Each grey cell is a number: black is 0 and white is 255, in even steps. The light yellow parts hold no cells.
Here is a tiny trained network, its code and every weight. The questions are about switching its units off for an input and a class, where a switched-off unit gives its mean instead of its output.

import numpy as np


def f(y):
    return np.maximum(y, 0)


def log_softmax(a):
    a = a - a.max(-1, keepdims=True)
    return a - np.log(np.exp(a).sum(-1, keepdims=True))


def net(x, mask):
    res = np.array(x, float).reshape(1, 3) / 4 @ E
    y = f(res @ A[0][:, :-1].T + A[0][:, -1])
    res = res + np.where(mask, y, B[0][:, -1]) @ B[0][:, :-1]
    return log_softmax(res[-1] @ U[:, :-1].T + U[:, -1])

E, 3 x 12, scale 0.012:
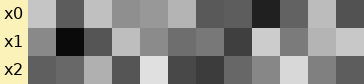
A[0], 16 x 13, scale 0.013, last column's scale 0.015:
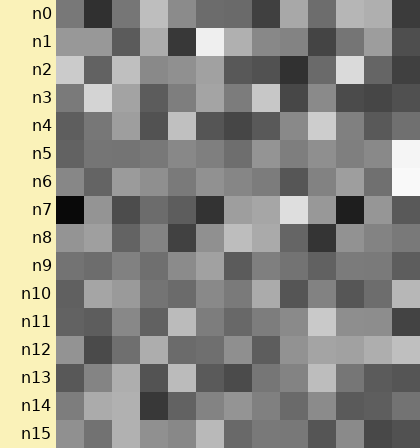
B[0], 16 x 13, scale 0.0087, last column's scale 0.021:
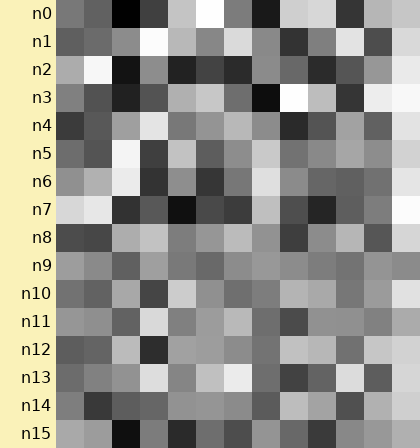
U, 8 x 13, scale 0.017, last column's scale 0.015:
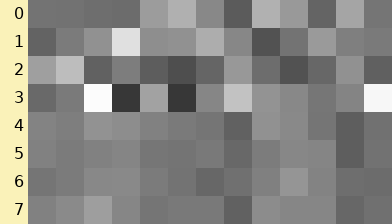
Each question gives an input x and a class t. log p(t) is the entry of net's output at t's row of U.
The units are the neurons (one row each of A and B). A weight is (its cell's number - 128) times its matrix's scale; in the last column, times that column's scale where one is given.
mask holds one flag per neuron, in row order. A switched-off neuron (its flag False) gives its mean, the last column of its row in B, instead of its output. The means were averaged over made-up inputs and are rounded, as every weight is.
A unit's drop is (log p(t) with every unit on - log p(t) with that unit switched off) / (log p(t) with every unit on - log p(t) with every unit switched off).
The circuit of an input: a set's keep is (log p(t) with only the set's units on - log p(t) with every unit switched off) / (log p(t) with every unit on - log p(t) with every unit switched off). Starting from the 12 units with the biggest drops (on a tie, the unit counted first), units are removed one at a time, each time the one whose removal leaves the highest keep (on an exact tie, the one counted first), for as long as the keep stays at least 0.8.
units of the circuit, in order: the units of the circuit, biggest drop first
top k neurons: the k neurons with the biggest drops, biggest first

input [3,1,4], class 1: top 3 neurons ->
n7, n4, n10
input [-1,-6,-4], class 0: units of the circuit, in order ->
n3
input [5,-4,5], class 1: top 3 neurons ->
n7, n13, n4
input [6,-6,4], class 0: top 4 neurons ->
n3, n7, n14, n10
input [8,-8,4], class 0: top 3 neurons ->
n3, n7, n14
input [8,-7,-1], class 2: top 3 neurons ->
n2, n15, n0
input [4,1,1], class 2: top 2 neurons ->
n2, n10
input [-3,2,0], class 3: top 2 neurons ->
n2, n3
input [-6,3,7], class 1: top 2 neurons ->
n4, n13
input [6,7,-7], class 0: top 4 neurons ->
n0, n12, n4, n13
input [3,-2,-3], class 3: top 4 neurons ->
n7, n13, n4, n6
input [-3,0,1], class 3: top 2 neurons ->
n2, n15
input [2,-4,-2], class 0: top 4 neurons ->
n3, n5, n7, n14
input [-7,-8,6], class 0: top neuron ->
n3
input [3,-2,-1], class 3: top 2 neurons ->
n7, n0
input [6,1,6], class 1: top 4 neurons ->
n4, n7, n13, n11
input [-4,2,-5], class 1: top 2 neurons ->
n1, n2
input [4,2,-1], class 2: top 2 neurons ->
n2, n10
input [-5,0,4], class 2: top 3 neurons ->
n7, n1, n8
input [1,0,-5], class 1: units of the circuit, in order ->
n1
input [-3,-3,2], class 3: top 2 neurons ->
n2, n0
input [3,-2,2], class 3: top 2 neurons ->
n7, n0
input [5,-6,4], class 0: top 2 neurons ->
n3, n7
